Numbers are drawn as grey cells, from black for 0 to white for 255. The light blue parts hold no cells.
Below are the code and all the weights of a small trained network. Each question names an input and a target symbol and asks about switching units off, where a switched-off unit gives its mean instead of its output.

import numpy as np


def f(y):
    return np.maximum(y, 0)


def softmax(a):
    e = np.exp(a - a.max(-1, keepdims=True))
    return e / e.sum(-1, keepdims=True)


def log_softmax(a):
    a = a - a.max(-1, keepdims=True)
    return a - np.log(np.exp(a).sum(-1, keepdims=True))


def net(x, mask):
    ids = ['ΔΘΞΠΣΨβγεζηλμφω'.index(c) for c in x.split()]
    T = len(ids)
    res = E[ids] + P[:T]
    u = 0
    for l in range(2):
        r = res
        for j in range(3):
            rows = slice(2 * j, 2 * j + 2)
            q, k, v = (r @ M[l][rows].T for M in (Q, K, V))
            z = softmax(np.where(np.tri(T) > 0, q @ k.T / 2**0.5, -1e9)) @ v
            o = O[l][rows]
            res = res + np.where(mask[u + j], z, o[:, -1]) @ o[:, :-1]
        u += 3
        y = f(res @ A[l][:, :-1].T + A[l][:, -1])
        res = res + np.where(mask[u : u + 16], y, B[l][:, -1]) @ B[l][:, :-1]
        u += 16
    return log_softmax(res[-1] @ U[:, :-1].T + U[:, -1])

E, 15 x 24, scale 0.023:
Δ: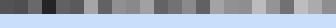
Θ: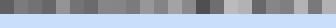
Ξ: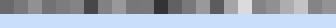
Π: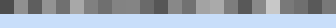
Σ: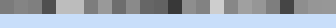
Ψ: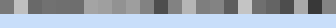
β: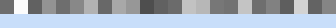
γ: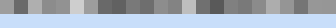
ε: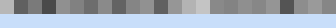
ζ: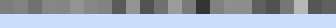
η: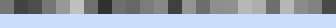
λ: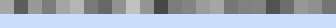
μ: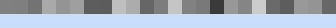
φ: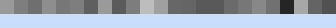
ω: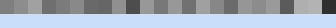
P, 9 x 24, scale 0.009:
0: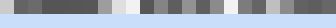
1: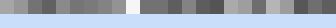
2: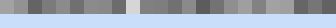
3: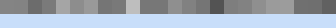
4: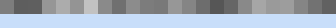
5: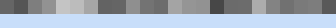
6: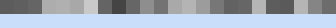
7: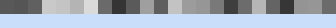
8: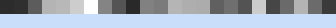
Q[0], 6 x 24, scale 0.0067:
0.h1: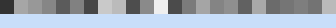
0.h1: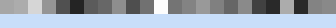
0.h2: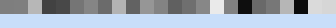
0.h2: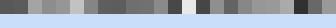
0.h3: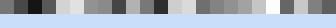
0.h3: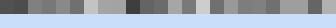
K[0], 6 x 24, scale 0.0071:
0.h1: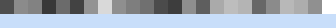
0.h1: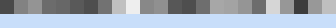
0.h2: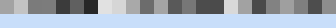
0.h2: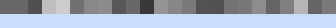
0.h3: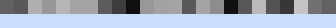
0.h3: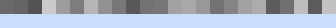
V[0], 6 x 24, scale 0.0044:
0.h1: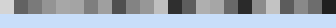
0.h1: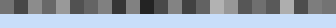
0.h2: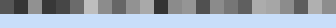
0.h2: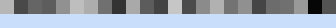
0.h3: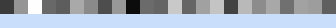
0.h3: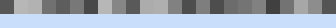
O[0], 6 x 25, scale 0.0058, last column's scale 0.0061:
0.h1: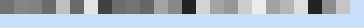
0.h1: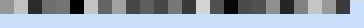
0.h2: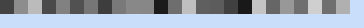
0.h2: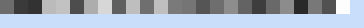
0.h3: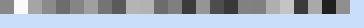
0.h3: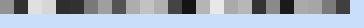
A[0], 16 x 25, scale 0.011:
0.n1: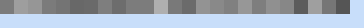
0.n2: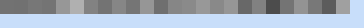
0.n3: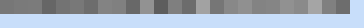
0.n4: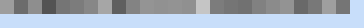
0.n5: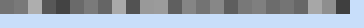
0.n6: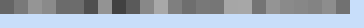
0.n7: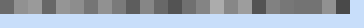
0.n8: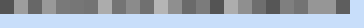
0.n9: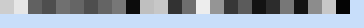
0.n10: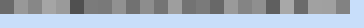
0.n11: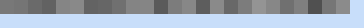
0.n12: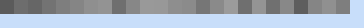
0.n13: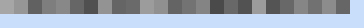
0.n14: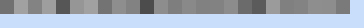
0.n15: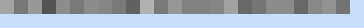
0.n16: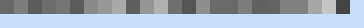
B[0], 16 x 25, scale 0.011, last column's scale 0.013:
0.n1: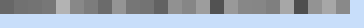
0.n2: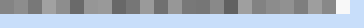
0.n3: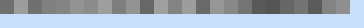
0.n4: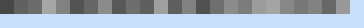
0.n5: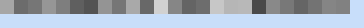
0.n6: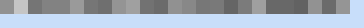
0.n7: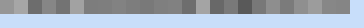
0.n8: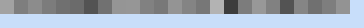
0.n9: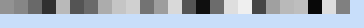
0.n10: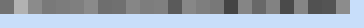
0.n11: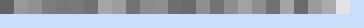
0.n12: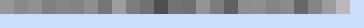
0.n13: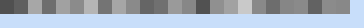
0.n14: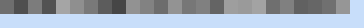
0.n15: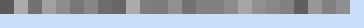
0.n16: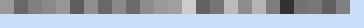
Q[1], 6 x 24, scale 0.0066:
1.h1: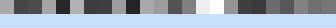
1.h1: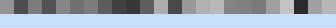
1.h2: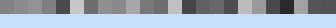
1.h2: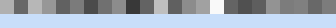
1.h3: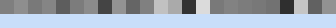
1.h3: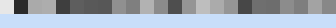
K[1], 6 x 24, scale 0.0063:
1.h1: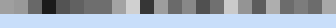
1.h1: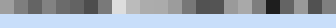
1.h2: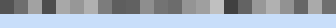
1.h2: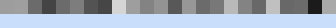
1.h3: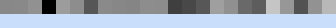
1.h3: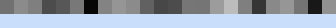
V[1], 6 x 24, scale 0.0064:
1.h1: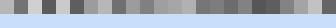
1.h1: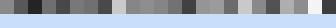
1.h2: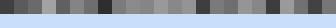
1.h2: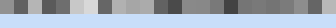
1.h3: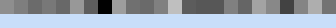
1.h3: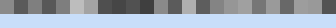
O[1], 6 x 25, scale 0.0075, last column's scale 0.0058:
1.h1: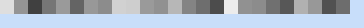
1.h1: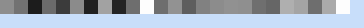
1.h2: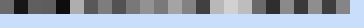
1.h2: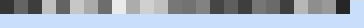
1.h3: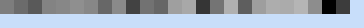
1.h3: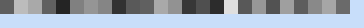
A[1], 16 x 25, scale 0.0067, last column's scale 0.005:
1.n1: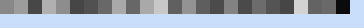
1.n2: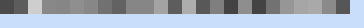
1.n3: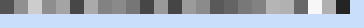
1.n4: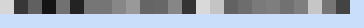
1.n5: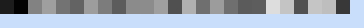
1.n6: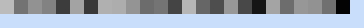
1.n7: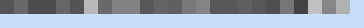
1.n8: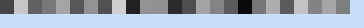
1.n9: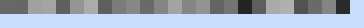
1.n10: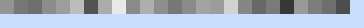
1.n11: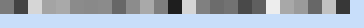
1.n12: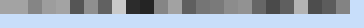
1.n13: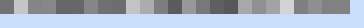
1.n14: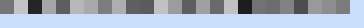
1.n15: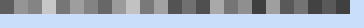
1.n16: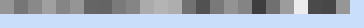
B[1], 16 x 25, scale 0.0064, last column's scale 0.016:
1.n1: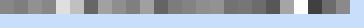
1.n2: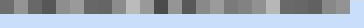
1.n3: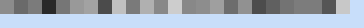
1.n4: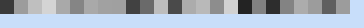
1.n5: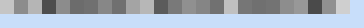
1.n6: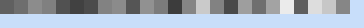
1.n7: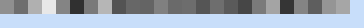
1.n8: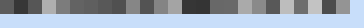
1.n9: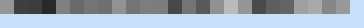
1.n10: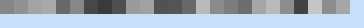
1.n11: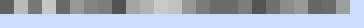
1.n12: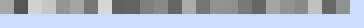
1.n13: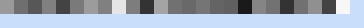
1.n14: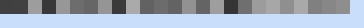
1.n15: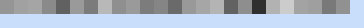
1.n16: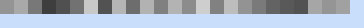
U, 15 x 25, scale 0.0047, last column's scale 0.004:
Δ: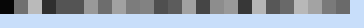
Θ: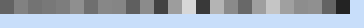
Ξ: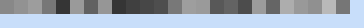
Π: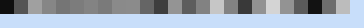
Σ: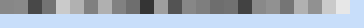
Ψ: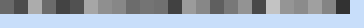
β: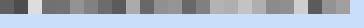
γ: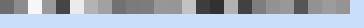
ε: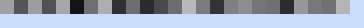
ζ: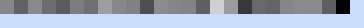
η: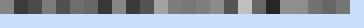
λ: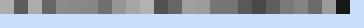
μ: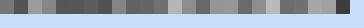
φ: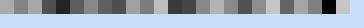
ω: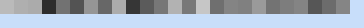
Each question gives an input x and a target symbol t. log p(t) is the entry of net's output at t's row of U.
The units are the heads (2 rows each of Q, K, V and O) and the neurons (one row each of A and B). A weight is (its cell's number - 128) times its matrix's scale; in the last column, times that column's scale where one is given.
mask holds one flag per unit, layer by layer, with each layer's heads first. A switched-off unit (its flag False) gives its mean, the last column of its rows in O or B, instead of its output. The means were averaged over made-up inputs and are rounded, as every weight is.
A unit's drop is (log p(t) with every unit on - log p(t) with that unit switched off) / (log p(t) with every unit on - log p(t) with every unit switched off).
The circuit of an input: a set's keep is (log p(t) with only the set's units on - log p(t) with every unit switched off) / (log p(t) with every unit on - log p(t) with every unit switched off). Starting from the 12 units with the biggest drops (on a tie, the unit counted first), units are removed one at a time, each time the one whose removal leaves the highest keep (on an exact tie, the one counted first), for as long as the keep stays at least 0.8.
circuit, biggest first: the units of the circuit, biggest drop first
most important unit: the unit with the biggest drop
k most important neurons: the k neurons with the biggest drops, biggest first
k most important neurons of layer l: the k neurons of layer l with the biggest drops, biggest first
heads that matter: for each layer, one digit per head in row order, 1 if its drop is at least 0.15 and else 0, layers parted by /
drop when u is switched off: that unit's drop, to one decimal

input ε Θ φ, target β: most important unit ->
0.n13
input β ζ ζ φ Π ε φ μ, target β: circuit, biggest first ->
(0.h3; 0.h1)
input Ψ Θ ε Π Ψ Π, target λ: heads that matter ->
100 / 101
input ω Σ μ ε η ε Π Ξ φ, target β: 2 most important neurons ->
(1.n13; 0.n13)
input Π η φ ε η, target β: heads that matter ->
101 / 010
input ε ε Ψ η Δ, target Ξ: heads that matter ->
000 / 100
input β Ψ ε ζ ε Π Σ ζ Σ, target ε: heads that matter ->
110 / 000
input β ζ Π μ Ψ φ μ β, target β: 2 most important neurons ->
(1.n13; 0.n14)
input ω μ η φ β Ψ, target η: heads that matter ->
000 / 110
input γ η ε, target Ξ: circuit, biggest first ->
(1.h1; 1.h3; 0.n2)
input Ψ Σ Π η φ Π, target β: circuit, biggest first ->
(0.h3; 1.n13; 0.h1)
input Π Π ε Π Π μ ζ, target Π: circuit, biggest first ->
(1.h1; 1.n2)
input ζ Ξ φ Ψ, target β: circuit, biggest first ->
(0.h3; 0.h1)
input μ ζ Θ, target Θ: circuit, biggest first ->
(1.h3)
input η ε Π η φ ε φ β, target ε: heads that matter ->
010 / 110
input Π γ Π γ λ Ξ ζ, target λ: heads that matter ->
000 / 111
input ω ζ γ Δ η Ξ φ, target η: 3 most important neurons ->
(0.n2; 0.n6; 1.n5)
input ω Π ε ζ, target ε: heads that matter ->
100 / 010
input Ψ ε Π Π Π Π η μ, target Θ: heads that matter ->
100 / 001
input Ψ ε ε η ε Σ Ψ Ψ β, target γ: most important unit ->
0.h1
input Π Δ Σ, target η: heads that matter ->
100 / 010
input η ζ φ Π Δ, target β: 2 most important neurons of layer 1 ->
(1.n13; 1.n5)
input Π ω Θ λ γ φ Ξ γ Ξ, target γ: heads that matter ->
000 / 100
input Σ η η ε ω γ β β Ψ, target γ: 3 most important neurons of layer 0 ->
(0.n11; 0.n3; 0.n14)
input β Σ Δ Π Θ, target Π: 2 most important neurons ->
(1.n2; 0.n10)
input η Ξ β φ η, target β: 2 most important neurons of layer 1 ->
(1.n13; 1.n3)
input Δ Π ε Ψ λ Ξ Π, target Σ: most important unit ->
0.n2
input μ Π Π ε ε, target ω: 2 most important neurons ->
(1.n3; 0.n15)
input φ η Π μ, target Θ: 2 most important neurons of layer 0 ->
(0.n8; 0.n11)
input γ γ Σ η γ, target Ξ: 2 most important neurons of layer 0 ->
(0.n2; 0.n11)
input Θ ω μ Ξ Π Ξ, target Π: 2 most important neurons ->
(1.n2; 0.n10)
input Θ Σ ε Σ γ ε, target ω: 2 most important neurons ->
(1.n3; 0.n14)
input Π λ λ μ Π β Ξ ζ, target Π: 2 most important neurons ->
(0.n8; 1.n2)
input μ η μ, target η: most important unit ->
1.h1
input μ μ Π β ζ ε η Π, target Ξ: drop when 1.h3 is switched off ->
0.2
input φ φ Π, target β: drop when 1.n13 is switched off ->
0.3
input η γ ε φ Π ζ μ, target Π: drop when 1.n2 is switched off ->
0.3
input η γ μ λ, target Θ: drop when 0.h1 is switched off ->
0.2
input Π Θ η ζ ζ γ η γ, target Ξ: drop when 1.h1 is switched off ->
1.0
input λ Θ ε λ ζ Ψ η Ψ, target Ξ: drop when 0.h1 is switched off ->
0.1
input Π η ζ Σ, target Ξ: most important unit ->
1.h1
